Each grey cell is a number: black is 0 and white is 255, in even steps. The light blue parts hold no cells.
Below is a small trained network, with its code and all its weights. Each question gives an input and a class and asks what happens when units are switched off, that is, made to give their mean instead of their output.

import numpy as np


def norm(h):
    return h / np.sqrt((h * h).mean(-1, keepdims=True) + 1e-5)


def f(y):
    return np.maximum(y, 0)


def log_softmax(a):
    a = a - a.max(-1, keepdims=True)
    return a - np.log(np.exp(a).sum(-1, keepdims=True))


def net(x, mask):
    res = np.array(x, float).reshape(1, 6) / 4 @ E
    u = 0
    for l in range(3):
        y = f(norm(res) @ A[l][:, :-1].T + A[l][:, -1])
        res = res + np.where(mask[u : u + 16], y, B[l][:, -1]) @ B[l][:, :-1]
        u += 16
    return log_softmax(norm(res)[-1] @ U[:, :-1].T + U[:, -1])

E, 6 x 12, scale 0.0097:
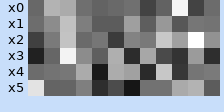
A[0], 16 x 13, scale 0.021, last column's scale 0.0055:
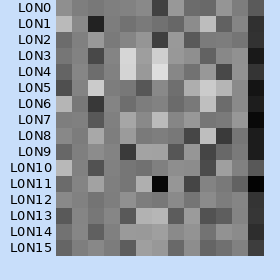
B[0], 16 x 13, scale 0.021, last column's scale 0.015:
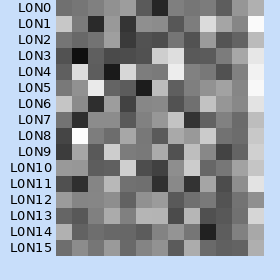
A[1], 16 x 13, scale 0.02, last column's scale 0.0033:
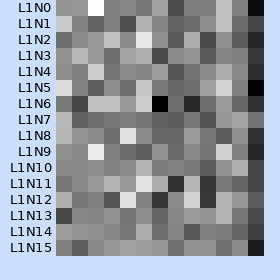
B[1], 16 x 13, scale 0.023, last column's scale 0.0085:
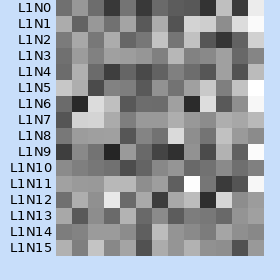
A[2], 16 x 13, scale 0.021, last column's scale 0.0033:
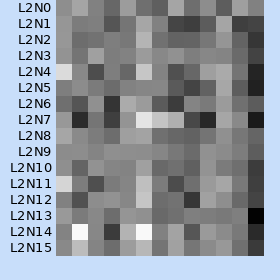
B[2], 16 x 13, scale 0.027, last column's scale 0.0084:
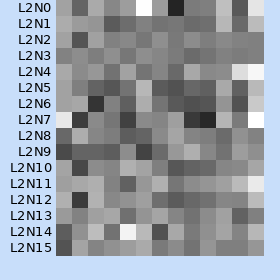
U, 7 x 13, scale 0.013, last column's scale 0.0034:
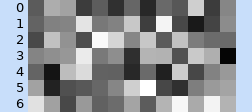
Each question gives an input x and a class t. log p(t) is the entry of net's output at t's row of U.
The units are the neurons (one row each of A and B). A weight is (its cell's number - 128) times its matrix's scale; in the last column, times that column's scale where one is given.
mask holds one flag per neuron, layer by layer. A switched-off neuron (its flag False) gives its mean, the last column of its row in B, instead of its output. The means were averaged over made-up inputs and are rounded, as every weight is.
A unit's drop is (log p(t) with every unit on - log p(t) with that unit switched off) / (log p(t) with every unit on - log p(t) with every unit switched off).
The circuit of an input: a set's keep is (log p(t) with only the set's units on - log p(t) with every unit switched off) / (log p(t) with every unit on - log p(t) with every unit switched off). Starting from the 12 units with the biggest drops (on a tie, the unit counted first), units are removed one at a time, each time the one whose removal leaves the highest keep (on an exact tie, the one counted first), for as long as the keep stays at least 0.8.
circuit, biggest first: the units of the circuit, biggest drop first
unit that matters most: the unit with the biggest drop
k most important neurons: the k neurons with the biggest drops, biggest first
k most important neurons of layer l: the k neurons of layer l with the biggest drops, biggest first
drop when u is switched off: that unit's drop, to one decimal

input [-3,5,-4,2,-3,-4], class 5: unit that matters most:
L0N3
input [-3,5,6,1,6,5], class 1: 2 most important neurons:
(L0N9, L1N11)
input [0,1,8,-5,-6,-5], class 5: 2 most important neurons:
(L0N3, L0N4)
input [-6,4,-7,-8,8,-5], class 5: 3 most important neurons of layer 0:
(L0N3, L0N7, L0N4)
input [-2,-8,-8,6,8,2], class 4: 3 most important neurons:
(L0N11, L1N6, L0N0)
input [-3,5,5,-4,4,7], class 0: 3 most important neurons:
(L0N5, L0N4, L1N9)
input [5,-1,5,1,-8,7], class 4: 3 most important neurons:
(L0N11, L0N2, L0N0)
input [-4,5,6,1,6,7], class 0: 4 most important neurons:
(L0N5, L0N13, L1N9, L1N0)
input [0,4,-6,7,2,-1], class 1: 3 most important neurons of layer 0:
(L0N9, L0N13, L0N15)
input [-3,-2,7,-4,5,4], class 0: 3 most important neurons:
(L0N5, L1N9, L0N4)
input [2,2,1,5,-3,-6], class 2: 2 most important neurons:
(L0N4, L1N6)
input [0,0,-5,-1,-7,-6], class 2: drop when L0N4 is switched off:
0.7
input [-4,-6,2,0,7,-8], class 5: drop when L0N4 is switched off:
0.1
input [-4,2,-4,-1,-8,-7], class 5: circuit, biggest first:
(L0N3)
